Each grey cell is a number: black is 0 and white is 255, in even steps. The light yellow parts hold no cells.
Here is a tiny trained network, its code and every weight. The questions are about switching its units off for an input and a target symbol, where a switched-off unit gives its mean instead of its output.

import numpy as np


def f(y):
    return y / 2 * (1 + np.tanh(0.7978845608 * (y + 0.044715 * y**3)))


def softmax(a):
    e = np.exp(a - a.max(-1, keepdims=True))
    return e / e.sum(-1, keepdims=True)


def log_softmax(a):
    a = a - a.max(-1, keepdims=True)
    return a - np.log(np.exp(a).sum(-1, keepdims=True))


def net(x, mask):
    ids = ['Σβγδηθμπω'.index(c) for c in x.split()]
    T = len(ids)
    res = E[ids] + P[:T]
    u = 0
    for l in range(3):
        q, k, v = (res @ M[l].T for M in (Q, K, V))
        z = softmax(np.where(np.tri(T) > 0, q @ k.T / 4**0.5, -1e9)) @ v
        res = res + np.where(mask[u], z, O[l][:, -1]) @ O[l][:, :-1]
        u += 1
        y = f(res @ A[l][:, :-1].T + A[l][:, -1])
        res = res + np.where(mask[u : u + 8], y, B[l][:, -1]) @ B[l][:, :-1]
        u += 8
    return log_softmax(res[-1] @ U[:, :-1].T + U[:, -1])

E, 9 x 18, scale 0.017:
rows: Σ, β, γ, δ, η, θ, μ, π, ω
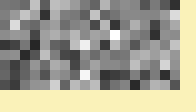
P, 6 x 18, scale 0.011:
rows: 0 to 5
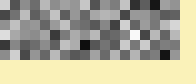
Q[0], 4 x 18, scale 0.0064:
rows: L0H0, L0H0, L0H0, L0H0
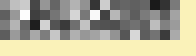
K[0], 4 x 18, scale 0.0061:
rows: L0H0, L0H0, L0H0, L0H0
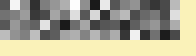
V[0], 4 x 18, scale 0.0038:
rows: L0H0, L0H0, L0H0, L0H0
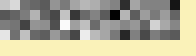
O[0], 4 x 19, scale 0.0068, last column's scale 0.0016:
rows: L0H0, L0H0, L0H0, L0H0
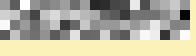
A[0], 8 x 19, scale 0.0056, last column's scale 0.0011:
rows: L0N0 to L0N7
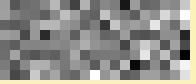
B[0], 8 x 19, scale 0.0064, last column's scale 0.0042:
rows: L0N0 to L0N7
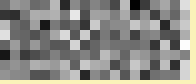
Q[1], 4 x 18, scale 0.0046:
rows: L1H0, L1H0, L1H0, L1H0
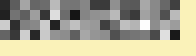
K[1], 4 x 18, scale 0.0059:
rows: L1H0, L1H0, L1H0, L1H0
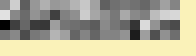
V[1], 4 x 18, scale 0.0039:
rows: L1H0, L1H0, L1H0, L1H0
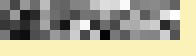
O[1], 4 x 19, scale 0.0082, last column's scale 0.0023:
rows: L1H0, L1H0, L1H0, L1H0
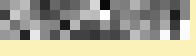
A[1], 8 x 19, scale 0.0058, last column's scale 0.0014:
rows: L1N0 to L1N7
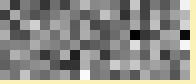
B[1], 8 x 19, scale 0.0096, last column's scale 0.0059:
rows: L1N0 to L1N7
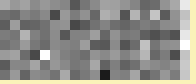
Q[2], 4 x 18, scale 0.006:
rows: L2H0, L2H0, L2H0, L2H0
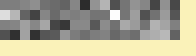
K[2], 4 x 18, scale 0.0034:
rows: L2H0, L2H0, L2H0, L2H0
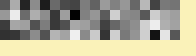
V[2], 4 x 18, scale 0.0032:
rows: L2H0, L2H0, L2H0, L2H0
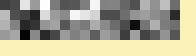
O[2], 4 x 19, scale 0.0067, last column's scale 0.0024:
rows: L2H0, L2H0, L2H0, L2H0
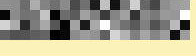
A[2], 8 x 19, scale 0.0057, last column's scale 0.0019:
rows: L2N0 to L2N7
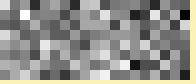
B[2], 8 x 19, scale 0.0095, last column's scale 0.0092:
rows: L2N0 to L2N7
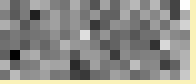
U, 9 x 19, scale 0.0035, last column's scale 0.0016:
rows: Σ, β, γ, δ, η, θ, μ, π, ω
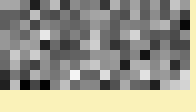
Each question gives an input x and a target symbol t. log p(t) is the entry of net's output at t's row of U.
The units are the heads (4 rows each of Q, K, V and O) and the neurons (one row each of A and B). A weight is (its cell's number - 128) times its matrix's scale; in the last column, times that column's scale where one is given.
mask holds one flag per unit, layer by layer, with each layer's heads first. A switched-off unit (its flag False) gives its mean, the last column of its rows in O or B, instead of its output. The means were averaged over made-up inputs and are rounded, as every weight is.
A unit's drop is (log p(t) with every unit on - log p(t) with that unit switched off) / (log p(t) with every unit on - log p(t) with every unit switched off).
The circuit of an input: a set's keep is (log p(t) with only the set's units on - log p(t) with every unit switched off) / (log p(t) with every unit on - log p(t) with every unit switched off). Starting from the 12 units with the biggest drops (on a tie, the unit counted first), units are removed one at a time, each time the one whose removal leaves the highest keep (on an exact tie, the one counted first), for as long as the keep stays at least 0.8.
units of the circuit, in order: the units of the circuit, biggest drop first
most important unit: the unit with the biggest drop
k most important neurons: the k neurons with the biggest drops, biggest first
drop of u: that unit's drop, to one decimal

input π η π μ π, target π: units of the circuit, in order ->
L1H0, L0H0, L2N6
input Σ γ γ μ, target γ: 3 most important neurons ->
L2N1, L2N7, L2N5
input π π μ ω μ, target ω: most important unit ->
L0H0
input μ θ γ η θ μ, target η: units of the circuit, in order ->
L1H0, L1N4, L0H0, L0N2
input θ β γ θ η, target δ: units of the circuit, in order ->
L0H0, L1N3, L2N6
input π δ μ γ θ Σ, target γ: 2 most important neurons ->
L2N1, L2N7
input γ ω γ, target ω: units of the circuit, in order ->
L2N0, L2N4
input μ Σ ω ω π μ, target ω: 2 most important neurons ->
L1N4, L2N0
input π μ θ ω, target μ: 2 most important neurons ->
L1N5, L0N7
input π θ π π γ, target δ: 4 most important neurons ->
L1N3, L2N6, L0N3, L2N0
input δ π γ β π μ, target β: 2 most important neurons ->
L2N5, L1N1
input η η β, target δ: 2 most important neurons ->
L0N3, L2N0
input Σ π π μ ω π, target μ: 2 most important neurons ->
L1N5, L0N4
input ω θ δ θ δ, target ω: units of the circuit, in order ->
L2N4
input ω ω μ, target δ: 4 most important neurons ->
L1N3, L2N0, L0N3, L1N1
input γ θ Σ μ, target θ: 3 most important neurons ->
L2N7, L1N0, L0N5
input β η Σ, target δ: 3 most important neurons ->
L2N0, L1N3, L0N3
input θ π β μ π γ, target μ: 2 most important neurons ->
L1N5, L1N1
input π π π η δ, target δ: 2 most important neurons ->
L2N6, L1N3
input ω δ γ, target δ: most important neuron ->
L2N0
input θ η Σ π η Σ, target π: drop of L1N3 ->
0.1
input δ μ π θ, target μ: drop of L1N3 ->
0.0
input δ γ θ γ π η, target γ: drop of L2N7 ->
0.2
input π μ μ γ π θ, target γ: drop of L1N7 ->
0.1
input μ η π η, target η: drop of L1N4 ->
0.2
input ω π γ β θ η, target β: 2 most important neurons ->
L2N5, L1N1
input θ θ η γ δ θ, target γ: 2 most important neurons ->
L2N1, L2N7
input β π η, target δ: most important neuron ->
L2N6
